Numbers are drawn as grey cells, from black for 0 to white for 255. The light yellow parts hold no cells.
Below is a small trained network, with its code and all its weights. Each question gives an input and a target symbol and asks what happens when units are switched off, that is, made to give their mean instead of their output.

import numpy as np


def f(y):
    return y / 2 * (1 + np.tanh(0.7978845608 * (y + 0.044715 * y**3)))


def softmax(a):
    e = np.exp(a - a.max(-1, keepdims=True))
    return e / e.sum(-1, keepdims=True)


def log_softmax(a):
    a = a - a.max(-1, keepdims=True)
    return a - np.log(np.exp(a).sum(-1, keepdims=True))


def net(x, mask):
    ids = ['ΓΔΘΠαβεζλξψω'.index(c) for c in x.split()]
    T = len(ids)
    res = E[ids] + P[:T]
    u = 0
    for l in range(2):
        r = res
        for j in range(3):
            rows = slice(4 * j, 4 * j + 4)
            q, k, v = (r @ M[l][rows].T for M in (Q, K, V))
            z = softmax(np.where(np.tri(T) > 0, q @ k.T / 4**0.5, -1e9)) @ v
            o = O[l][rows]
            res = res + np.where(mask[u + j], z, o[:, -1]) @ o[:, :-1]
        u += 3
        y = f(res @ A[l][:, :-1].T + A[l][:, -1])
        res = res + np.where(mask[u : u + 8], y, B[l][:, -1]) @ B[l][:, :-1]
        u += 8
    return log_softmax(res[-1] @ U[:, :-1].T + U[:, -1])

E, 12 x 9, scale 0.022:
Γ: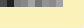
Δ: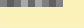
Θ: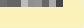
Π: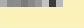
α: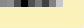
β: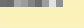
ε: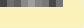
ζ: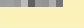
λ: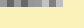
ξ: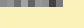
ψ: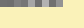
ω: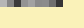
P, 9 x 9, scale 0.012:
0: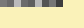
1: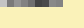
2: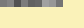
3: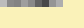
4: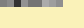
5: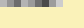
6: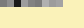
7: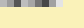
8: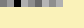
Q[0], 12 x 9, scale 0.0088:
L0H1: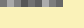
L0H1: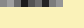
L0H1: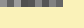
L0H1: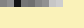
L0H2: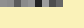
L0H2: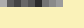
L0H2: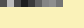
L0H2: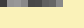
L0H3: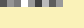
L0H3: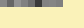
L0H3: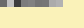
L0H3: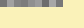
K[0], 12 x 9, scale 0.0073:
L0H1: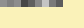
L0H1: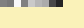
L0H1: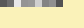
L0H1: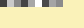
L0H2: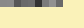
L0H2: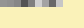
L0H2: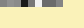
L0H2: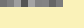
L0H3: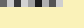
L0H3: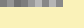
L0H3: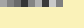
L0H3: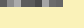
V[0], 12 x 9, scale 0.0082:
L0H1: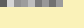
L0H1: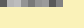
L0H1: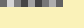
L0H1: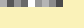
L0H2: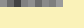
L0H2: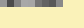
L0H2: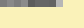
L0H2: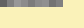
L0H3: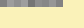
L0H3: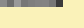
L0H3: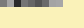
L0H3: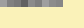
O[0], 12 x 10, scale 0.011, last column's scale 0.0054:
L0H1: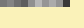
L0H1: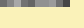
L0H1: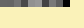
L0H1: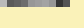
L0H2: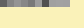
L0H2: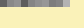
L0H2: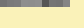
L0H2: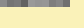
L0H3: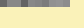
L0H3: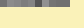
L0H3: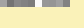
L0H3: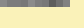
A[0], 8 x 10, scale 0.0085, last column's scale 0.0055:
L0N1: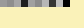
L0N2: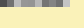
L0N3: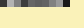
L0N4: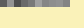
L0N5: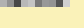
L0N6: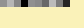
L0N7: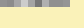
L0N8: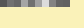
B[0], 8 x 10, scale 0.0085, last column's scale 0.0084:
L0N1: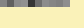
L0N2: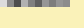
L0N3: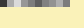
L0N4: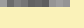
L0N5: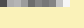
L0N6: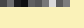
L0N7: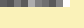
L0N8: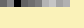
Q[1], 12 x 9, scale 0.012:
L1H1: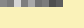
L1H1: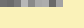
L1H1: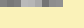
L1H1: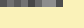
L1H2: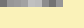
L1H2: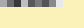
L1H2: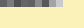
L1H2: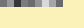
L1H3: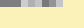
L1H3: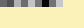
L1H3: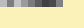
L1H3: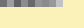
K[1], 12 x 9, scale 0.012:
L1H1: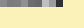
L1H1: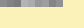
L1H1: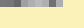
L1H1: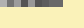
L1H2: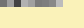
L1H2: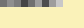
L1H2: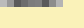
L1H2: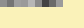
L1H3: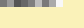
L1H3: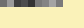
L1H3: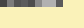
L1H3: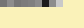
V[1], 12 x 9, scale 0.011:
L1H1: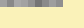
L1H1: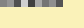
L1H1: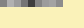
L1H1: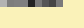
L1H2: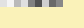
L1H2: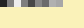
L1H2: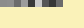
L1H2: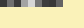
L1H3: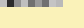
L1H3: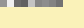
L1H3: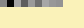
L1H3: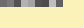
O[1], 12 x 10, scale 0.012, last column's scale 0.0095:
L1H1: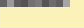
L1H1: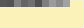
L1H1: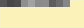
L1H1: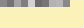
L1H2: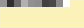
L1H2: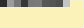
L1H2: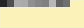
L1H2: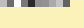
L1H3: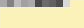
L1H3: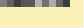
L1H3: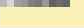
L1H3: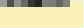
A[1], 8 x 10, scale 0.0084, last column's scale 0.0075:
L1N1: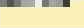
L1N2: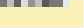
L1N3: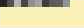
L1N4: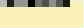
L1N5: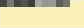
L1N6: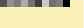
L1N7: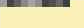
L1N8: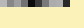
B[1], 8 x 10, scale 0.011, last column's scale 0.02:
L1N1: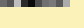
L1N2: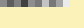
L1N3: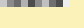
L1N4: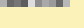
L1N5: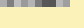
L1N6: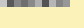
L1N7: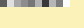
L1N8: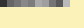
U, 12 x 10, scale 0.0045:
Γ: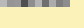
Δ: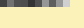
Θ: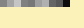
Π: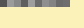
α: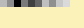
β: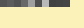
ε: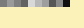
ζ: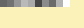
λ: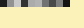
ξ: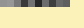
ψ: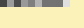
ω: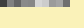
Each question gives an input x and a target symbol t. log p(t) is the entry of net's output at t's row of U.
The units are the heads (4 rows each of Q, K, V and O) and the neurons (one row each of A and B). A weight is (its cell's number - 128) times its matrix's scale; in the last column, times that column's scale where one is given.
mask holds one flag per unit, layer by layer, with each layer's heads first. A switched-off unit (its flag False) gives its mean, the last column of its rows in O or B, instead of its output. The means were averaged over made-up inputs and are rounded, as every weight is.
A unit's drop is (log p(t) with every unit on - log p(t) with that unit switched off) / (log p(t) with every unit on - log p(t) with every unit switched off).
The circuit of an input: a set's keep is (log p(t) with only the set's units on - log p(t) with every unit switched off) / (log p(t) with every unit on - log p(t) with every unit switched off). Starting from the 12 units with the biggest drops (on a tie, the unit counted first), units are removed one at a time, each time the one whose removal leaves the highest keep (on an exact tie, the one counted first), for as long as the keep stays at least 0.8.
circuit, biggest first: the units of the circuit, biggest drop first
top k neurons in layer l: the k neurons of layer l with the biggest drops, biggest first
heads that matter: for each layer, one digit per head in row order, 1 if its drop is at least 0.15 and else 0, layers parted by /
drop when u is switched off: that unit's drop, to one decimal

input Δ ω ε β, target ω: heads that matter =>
000 / 011
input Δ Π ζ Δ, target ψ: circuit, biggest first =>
[L1N7, L0N8, L1H2]
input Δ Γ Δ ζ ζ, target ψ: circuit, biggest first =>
[L1H2, L1N7, L0H1]
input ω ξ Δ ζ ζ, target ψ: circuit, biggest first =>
[L1H2, L1N7]
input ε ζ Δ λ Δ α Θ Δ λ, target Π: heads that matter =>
101 / 011
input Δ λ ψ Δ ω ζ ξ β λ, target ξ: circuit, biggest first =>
[L1H3, L1H2]
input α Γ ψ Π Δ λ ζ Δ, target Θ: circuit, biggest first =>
[L1N3, L1H2, L0H1]
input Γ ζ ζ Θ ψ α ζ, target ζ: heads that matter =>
111 / 011
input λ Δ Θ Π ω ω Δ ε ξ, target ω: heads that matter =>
000 / 010
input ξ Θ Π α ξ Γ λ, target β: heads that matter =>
101 / 011
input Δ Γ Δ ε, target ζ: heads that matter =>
000 / 010
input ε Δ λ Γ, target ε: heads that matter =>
000 / 011
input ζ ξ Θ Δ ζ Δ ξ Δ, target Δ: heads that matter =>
000 / 001
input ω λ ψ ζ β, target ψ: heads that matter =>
000 / 010
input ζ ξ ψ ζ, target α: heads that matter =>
000 / 011
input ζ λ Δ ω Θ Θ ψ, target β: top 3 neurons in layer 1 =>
[L1N4, L1N7, L1N8]
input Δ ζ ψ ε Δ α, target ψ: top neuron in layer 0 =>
[L0N7]
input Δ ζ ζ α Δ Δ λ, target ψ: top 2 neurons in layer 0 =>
[L0N7, L0N3]
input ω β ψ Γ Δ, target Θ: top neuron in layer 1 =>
[L1N8]
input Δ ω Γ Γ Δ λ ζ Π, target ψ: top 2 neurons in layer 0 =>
[L0N8, L0N5]
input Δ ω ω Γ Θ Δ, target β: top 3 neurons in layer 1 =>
[L1N4, L1N8, L1N7]
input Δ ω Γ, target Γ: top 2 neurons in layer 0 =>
[L0N5, L0N8]
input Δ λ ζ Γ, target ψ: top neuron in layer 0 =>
[L0N8]
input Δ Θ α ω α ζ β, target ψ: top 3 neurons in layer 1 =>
[L1N7, L1N3, L1N4]
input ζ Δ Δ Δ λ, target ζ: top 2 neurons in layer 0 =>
[L0N1, L0N5]
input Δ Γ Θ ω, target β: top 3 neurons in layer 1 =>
[L1N4, L1N8, L1N7]
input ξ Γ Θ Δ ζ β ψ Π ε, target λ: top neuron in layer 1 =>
[L1N1]
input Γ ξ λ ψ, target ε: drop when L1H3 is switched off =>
0.4
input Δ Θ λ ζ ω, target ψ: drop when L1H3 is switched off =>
0.1
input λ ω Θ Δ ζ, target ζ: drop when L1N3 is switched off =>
0.1
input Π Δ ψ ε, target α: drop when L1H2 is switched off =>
0.4
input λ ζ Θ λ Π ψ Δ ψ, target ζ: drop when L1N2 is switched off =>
0.1
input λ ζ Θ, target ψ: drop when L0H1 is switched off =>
0.1
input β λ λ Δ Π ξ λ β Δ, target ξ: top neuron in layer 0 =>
[L0N7]
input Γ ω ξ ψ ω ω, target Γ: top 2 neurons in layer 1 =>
[L1N4, L1N7]
